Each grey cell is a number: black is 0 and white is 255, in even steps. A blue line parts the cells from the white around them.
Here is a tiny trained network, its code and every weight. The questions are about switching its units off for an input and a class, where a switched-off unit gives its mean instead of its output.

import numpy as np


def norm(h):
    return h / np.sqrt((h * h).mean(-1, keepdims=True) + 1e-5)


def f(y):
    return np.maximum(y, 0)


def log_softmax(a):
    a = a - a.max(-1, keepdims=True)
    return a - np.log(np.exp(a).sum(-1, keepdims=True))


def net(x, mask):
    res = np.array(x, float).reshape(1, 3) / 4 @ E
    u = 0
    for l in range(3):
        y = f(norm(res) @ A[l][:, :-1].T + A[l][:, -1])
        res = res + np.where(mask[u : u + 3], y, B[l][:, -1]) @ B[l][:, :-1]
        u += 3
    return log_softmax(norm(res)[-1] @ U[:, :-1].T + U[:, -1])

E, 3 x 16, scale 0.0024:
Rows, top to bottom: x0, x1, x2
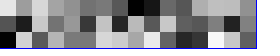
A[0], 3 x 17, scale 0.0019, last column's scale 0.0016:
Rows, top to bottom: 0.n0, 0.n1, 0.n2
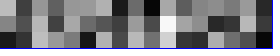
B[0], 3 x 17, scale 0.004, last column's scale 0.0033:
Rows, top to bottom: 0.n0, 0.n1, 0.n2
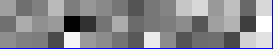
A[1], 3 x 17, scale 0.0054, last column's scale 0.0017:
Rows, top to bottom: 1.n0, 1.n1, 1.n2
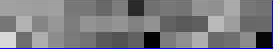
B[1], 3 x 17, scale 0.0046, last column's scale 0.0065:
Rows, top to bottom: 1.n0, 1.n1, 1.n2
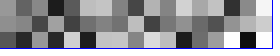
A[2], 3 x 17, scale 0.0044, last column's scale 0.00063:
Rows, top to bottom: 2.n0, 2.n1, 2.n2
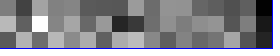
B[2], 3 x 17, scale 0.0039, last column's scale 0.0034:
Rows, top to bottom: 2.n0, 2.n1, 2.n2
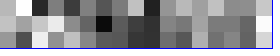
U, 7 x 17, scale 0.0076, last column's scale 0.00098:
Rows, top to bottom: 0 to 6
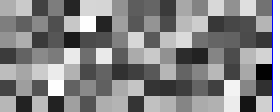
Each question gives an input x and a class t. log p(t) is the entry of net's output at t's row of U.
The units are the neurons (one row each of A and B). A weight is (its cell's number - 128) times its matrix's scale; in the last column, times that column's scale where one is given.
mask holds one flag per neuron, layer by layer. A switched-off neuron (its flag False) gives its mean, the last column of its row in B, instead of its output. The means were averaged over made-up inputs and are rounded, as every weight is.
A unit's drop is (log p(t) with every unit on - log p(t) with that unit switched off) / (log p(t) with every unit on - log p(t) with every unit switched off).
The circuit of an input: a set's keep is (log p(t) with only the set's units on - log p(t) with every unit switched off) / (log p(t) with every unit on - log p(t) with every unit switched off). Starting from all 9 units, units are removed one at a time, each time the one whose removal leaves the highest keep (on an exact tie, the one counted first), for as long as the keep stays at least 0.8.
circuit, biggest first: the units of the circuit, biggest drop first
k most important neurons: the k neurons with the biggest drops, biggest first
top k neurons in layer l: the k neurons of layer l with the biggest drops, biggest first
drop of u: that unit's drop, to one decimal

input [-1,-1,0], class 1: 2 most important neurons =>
1.n2; 0.n1
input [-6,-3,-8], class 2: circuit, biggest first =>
2.n0; 1.n0
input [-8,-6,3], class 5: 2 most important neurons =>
1.n0; 1.n2
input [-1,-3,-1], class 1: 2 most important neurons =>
1.n2; 0.n1
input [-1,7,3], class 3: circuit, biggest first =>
0.n2
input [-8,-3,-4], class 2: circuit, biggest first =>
1.n2; 1.n0
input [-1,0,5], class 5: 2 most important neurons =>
1.n0; 1.n1
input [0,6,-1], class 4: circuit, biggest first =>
0.n2; 1.n2
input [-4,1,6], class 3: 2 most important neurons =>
0.n1; 0.n2
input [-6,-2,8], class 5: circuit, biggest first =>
1.n0; 1.n2
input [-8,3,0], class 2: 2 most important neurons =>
1.n2; 2.n0
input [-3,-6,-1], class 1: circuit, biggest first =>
1.n2; 0.n1
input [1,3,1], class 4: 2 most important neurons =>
1.n2; 2.n1
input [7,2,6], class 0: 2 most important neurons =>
1.n2; 1.n1
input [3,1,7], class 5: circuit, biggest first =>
1.n1
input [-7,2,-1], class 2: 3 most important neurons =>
1.n2; 2.n0; 1.n0
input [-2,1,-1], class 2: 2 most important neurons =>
1.n2; 1.n0
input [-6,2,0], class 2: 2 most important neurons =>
1.n2; 2.n0
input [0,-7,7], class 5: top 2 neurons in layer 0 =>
0.n0; 0.n1
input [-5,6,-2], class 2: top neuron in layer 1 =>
1.n2
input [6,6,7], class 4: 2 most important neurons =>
1.n2; 2.n1
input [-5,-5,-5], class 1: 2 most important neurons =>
1.n2; 1.n1
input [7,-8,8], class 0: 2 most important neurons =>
1.n2; 1.n0
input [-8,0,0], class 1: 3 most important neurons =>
1.n2; 1.n1; 2.n2
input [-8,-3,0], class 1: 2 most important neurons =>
1.n2; 2.n2
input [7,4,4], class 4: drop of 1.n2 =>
0.4
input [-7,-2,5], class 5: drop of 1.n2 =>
0.3
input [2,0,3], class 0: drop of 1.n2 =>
0.2
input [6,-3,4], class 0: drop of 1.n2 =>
0.1
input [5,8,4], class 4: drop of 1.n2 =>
0.2
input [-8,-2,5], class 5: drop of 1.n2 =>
0.4
